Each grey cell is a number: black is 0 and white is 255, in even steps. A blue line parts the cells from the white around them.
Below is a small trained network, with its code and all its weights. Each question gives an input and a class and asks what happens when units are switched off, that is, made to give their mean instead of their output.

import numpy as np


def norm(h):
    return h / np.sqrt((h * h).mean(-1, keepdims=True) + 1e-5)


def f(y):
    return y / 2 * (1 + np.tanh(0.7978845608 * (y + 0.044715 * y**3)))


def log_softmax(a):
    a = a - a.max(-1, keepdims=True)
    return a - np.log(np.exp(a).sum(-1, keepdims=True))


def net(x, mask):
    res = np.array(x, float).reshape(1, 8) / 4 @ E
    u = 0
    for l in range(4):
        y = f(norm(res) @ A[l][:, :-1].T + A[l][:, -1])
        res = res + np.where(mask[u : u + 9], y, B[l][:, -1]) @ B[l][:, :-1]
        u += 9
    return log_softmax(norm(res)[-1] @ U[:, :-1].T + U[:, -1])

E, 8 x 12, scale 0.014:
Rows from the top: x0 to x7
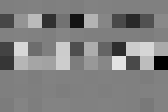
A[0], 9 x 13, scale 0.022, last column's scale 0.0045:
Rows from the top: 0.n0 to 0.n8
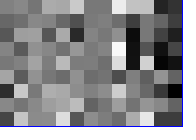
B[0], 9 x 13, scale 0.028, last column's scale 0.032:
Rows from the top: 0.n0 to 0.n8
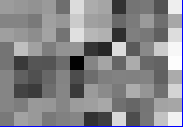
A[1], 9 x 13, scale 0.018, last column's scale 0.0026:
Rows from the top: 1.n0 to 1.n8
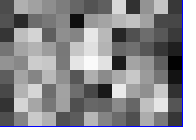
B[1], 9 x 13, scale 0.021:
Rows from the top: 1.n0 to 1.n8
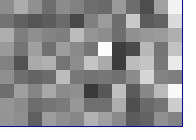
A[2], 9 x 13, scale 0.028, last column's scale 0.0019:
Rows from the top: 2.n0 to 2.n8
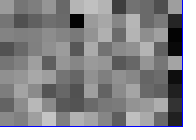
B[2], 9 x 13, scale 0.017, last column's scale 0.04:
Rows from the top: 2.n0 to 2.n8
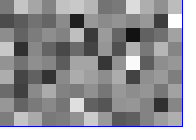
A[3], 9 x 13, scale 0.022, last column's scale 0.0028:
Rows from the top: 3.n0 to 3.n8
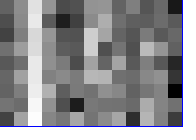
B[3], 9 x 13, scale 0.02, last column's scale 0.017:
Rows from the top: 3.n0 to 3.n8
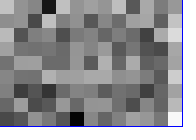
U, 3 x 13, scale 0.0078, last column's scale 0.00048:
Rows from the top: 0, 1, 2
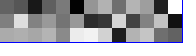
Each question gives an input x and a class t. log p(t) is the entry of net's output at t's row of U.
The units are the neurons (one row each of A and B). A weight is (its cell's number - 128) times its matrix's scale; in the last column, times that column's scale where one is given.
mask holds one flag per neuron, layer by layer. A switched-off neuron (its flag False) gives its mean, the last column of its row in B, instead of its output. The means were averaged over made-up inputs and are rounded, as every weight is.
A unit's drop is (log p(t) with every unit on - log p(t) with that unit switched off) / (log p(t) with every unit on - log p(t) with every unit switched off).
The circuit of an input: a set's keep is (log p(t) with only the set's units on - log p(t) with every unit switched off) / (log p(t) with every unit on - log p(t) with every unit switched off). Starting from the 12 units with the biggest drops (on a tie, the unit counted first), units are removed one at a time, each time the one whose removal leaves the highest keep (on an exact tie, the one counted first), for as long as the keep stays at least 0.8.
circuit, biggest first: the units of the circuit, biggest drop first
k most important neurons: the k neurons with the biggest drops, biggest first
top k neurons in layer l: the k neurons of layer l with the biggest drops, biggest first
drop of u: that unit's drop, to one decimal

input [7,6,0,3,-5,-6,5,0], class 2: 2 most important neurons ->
(0.n8, 0.n3)
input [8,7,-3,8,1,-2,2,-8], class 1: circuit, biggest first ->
(0.n8)
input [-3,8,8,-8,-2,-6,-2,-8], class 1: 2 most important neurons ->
(0.n3, 0.n0)
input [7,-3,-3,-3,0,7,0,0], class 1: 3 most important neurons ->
(0.n3, 0.n2, 0.n1)
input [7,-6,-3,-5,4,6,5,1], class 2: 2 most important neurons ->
(0.n0, 0.n8)
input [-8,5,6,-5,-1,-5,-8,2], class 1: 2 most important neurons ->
(0.n3, 0.n0)
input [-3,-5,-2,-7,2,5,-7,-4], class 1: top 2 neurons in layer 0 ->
(0.n3, 0.n2)
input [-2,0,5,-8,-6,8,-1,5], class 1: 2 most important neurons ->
(0.n4, 0.n6)
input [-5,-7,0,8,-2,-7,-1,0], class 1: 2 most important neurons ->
(0.n8, 0.n2)
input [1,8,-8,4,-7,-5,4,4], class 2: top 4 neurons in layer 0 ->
(0.n8, 0.n3, 0.n4, 0.n6)
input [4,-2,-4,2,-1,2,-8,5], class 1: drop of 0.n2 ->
0.9
